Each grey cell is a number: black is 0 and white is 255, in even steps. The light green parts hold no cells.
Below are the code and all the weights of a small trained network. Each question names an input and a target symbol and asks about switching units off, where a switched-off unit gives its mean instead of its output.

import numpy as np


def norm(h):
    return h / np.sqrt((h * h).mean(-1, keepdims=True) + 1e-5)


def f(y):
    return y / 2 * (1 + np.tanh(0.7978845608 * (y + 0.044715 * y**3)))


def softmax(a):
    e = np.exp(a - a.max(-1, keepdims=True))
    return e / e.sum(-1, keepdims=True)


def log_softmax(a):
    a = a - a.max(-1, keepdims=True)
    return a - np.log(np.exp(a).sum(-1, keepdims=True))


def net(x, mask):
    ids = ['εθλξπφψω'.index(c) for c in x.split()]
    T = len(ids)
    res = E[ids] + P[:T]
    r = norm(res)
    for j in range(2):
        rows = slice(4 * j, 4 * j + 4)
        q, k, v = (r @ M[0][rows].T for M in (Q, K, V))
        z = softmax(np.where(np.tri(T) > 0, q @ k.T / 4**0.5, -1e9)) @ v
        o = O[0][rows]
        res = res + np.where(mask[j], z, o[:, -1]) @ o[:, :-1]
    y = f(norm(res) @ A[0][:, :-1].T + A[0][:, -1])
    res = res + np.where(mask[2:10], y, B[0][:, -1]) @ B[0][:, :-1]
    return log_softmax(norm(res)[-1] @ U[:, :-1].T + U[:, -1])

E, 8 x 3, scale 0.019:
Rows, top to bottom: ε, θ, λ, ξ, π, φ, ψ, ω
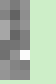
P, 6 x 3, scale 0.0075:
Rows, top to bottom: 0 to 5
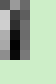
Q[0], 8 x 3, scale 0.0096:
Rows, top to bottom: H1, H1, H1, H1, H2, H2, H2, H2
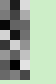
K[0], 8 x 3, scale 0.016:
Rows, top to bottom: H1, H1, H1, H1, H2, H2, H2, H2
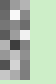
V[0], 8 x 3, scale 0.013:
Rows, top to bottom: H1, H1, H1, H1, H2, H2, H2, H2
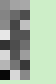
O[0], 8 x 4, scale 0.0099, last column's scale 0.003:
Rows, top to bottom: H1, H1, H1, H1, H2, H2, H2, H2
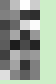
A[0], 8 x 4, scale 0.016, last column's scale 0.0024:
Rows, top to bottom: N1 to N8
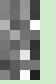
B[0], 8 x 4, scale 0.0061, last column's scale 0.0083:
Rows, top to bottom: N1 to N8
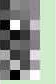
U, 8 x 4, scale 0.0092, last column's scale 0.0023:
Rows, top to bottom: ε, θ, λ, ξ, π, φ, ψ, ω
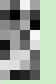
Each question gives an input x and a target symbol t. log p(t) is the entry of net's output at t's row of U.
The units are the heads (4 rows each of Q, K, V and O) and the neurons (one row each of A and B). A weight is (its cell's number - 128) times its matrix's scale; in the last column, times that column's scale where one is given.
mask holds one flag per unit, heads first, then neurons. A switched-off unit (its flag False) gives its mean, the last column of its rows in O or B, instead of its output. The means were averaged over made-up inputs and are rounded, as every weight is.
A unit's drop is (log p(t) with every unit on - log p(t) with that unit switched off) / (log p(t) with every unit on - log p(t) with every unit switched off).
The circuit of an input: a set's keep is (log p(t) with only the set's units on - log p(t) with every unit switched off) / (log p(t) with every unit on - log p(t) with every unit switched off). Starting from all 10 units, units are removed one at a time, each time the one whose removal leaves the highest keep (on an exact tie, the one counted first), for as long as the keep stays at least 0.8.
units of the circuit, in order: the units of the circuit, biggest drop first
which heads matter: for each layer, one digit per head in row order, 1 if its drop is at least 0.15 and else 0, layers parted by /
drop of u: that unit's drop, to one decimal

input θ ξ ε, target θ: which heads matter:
01
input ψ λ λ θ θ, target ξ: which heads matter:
10
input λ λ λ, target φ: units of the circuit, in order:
H2
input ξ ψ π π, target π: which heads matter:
01
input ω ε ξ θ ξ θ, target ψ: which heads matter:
11
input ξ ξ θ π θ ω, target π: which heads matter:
00
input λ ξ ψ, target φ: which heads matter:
01
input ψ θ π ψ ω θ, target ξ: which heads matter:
10
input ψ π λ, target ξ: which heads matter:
10
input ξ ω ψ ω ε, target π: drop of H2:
0.1
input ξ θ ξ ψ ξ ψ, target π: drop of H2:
0.2
